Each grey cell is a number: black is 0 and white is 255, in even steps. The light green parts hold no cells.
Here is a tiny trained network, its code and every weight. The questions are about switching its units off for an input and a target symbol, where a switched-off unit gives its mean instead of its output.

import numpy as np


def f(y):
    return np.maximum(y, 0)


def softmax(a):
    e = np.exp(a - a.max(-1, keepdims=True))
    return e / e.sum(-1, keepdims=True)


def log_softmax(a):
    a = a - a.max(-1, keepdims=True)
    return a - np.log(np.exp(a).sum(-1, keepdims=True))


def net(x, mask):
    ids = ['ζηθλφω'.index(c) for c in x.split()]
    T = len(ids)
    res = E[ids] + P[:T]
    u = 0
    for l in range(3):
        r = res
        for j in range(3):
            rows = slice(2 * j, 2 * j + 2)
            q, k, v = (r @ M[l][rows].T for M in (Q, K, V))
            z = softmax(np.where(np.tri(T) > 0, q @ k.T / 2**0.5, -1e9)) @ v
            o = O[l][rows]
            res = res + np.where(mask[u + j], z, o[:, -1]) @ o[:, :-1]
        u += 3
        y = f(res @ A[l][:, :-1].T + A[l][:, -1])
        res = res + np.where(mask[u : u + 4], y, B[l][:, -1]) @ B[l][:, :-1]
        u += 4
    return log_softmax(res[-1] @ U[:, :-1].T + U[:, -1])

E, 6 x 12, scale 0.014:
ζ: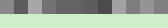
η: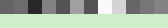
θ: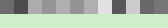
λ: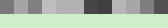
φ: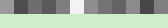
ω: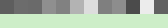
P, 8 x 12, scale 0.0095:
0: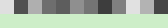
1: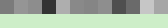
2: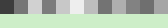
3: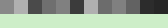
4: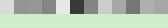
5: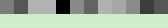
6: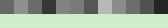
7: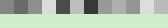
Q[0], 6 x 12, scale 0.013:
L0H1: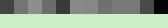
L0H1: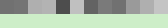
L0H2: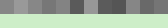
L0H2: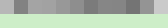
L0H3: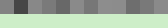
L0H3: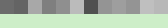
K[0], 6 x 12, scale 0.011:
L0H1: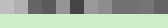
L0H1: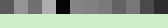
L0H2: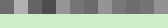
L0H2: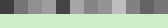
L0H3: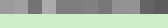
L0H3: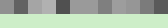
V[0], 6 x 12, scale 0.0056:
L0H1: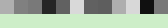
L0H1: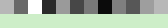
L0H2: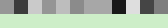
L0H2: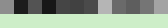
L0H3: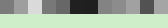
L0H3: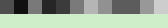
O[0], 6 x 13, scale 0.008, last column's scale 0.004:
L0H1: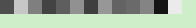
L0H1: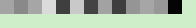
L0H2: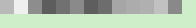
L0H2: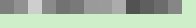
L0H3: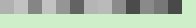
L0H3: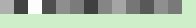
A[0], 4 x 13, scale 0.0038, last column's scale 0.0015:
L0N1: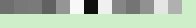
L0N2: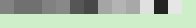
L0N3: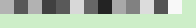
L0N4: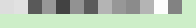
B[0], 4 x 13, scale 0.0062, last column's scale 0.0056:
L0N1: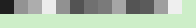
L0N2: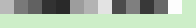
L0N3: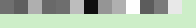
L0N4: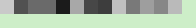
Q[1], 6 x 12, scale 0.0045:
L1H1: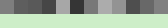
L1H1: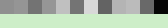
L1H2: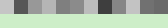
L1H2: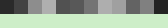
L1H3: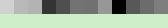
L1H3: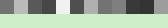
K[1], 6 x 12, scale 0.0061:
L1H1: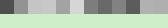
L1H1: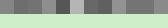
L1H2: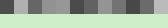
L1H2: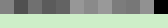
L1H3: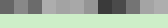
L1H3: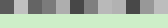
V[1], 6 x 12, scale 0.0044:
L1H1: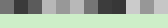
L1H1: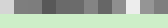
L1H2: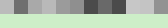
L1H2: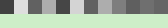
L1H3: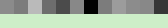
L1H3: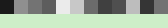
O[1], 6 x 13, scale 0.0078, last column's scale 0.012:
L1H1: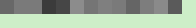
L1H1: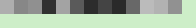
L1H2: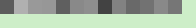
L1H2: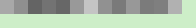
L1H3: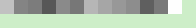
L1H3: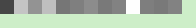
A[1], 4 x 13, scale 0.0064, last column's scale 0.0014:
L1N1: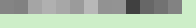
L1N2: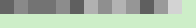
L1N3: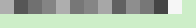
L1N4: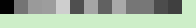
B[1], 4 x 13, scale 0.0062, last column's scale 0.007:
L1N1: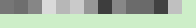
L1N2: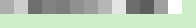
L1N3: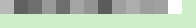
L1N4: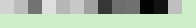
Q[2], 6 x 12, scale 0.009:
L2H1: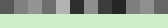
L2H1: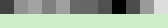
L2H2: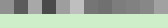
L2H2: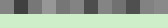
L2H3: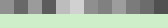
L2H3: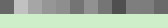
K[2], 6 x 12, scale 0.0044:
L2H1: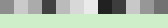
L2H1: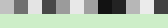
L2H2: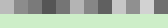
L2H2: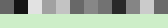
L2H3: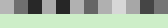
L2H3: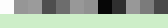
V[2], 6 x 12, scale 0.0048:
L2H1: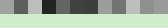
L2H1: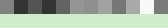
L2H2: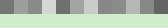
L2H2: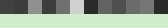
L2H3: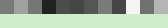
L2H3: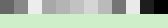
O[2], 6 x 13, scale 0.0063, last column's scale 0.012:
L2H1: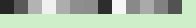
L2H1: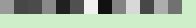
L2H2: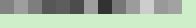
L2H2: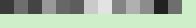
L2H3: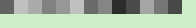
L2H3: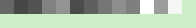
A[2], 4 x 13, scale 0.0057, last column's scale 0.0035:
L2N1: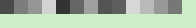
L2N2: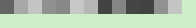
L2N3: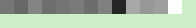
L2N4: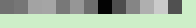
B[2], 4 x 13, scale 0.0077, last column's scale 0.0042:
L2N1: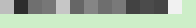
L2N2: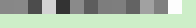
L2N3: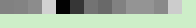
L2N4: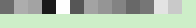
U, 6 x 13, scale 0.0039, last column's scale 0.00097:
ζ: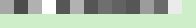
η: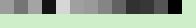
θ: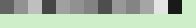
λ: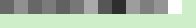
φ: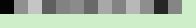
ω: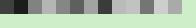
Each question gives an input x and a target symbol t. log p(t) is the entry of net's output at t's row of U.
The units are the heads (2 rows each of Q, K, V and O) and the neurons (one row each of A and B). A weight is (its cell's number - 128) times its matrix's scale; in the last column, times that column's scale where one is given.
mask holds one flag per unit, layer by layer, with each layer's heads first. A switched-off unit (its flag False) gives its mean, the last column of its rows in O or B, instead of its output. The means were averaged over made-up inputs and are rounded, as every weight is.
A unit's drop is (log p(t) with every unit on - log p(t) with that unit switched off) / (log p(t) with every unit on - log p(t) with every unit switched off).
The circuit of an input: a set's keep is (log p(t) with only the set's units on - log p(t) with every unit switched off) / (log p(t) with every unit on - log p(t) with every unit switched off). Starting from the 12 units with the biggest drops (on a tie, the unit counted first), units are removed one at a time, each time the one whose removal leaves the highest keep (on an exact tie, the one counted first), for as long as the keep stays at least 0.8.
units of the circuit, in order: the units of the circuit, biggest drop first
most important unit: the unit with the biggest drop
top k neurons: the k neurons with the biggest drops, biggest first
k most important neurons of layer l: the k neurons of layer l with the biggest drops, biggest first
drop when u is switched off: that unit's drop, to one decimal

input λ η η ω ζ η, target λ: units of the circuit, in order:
[L0H3, L2H1, L0H2]
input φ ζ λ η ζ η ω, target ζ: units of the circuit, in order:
[L0H1]
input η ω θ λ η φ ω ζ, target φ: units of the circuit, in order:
[L0H1, L0N3, L1H3]
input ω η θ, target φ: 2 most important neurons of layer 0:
[L0N1, L0N3]
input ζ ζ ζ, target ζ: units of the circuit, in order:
[L0H1, L2N2, L1H2]
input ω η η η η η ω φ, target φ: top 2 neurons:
[L0N3, L2N1]
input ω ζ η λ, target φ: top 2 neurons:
[L0N1, L1N4]
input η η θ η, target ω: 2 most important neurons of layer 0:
[L0N1, L0N2]
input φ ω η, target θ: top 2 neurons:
[L0N3, L1N2]
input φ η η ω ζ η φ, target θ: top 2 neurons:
[L0N3, L1N2]
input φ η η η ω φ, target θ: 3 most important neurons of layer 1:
[L1N2, L1N4, L1N1]
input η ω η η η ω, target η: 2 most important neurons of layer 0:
[L0N3, L0N4]
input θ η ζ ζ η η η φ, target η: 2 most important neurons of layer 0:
[L0N1, L0N3]
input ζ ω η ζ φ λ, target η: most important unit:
L2H1
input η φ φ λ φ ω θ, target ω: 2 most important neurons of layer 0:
[L0N1, L0N2]
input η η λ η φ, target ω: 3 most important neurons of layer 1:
[L1N4, L1N1, L1N3]
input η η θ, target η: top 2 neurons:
[L1N4, L0N3]
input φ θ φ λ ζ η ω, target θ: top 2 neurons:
[L0N3, L2N4]
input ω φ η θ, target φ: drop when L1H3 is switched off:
0.1
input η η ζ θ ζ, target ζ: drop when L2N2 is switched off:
-0.1
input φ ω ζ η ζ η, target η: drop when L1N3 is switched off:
0.2
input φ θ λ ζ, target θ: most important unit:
L1H3
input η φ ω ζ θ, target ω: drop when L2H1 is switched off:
0.3
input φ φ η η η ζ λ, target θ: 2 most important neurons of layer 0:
[L0N3, L0N1]
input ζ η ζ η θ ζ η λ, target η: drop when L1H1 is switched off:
-0.1
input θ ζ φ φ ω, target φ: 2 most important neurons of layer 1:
[L1N3, L1N2]
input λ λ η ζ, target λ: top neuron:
[L2N3]
